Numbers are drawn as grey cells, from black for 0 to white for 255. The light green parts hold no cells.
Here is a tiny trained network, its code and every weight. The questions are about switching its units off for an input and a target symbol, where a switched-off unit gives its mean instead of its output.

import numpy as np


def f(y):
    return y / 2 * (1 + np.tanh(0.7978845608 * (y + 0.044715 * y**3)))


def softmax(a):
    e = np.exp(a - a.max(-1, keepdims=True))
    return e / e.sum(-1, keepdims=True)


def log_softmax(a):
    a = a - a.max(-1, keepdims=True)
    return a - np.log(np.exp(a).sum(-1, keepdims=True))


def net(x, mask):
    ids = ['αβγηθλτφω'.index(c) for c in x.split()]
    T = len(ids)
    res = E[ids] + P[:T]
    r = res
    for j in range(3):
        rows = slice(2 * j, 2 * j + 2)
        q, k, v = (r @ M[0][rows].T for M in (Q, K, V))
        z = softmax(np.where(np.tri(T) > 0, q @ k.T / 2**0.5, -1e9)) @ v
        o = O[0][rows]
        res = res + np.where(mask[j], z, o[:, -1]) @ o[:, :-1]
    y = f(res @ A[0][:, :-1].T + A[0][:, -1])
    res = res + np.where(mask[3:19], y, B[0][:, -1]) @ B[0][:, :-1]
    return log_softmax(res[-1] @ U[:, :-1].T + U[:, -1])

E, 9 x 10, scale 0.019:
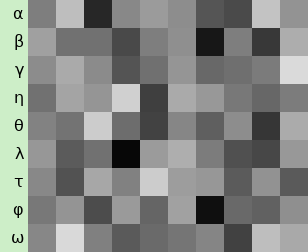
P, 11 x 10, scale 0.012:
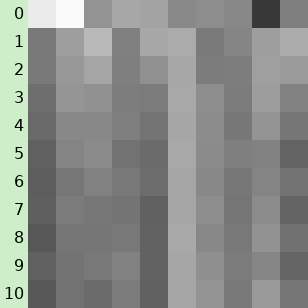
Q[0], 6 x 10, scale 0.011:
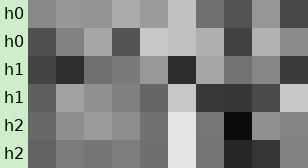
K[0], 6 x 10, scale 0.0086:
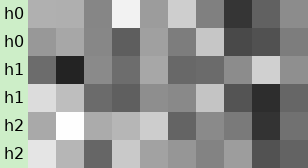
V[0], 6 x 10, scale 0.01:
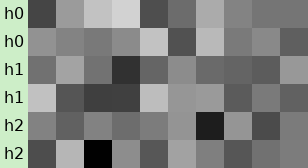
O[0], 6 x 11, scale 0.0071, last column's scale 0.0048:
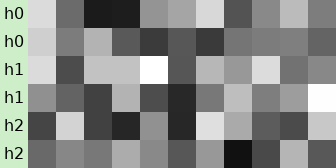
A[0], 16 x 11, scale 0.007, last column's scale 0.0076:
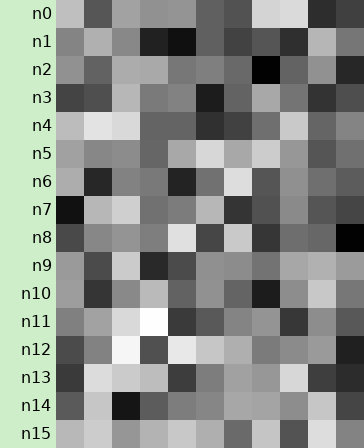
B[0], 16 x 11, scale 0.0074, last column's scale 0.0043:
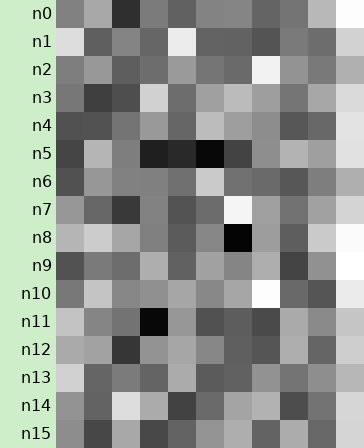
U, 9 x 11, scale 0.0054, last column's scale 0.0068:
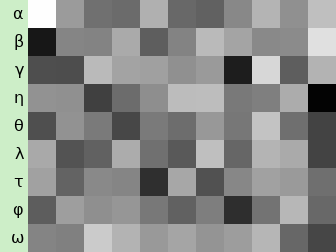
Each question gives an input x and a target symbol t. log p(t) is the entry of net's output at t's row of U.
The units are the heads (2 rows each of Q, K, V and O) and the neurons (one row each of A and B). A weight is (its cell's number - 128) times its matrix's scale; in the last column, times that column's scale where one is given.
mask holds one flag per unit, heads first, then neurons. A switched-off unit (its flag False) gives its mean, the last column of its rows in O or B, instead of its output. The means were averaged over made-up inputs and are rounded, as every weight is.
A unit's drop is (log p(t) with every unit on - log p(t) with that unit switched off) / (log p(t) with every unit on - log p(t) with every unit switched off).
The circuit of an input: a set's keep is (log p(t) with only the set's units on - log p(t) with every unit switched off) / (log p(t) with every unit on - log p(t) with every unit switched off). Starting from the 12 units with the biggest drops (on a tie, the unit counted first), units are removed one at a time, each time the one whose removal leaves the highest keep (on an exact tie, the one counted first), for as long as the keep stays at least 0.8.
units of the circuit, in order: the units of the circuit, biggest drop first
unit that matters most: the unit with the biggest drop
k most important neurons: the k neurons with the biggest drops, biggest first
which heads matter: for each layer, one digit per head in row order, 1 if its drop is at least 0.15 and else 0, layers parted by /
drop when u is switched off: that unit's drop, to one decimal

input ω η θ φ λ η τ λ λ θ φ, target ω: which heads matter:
011
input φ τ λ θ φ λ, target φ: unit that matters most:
h2
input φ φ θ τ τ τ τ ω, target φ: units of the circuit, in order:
[h2 n8]
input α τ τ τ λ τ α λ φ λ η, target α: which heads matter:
000
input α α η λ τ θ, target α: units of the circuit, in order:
[n11 n1]
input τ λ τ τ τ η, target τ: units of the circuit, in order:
[h2 h0]
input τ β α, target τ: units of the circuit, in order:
[h2 n4 h0]
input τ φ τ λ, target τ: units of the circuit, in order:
[h2 h0]
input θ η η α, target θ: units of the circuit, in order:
[n5 h2 h1]
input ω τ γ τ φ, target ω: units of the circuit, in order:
[h2 h1 n10]
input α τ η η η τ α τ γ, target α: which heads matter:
001
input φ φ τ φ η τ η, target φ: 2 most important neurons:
[n8 n10]
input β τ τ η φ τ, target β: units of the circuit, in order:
[h2 n3 h0]
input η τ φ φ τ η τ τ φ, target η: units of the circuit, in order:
[h1 n7 h0]
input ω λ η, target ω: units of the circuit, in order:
[h2 n10 h1]
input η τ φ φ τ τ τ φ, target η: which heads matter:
011
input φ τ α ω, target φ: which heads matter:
001
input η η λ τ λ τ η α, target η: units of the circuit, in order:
[h0]
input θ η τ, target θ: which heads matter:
001
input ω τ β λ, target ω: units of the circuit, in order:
[h2 n10 h1 h0]
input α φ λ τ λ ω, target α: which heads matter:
101
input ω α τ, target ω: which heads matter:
001
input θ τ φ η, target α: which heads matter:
011
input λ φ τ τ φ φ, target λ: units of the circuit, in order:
[h1 n8]
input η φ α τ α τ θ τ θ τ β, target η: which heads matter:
111
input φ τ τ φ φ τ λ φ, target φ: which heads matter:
001
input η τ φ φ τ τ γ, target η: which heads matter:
011
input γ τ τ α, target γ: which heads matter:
010
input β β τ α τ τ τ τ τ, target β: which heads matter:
011
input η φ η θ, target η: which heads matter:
111
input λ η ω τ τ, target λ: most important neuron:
[n7]
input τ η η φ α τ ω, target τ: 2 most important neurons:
[n4 n9]
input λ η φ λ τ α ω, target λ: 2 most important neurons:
[n3 n4]
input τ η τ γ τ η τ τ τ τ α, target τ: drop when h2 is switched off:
0.7
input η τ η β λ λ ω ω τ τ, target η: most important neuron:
[n6]
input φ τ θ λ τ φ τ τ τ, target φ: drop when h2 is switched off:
1.0
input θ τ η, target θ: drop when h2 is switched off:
0.4
